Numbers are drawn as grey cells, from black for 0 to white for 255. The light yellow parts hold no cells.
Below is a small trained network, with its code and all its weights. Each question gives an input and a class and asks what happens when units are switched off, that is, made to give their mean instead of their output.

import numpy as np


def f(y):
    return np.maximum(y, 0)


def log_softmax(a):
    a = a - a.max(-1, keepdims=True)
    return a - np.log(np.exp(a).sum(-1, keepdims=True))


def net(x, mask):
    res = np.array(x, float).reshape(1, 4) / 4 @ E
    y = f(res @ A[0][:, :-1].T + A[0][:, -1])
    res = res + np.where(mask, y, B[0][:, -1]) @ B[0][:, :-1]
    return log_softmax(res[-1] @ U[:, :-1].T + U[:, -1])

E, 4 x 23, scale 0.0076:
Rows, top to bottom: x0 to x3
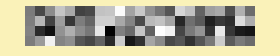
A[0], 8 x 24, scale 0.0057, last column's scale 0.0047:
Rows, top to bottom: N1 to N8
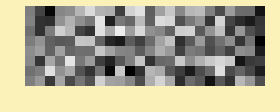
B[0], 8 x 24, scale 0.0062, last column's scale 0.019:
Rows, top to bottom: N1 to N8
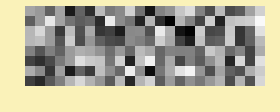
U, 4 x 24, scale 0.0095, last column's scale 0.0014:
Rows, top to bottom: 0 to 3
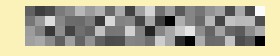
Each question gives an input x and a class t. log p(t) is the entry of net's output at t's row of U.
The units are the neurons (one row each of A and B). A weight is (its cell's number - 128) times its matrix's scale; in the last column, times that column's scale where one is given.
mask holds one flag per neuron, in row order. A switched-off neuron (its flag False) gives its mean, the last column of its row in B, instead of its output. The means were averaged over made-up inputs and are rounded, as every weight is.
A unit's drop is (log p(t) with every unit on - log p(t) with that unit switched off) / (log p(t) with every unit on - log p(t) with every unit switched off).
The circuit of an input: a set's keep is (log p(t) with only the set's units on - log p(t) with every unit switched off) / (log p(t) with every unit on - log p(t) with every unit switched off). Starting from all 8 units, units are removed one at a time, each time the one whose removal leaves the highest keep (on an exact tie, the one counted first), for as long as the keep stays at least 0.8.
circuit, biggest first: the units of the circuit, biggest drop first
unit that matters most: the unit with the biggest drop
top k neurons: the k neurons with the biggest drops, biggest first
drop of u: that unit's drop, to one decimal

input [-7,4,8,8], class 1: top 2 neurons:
[N2, N1]
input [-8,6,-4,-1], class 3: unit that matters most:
N4
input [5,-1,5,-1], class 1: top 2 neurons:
[N2, N4]
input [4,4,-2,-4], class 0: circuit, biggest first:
[N2, N7]
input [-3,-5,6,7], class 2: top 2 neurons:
[N7, N8]
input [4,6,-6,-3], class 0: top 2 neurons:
[N2, N8]
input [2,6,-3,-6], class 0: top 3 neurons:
[N7, N8, N2]
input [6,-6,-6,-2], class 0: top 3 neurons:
[N2, N6, N4]
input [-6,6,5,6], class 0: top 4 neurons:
[N8, N3, N1, N5]
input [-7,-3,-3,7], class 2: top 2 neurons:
[N7, N3]
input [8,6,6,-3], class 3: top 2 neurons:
[N3, N6]
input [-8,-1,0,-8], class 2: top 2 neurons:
[N1, N3]
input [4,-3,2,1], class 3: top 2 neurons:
[N3, N8]
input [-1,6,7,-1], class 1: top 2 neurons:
[N2, N6]
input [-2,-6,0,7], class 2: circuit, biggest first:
[N7]
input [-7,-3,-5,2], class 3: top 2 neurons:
[N2, N4]
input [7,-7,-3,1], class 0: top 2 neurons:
[N6, N4]
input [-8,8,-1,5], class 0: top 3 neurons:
[N8, N3, N5]
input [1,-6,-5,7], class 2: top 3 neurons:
[N7, N2, N8]
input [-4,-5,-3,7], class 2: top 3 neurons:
[N7, N2, N8]
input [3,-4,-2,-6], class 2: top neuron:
[N2]
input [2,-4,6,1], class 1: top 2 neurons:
[N2, N8]
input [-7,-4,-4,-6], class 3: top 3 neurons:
[N2, N7, N4]
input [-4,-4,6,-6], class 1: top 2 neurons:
[N2, N7]
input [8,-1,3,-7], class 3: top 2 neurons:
[N3, N7]
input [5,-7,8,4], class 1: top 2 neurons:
[N2, N8]
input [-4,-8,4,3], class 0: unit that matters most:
N6
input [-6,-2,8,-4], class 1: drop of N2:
1.5
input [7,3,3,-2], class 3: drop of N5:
0.0
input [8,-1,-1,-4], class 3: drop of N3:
0.8
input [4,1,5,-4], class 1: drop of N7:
0.1
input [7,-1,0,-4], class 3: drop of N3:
1.0
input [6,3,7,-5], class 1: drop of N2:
1.5
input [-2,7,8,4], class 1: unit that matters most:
N2
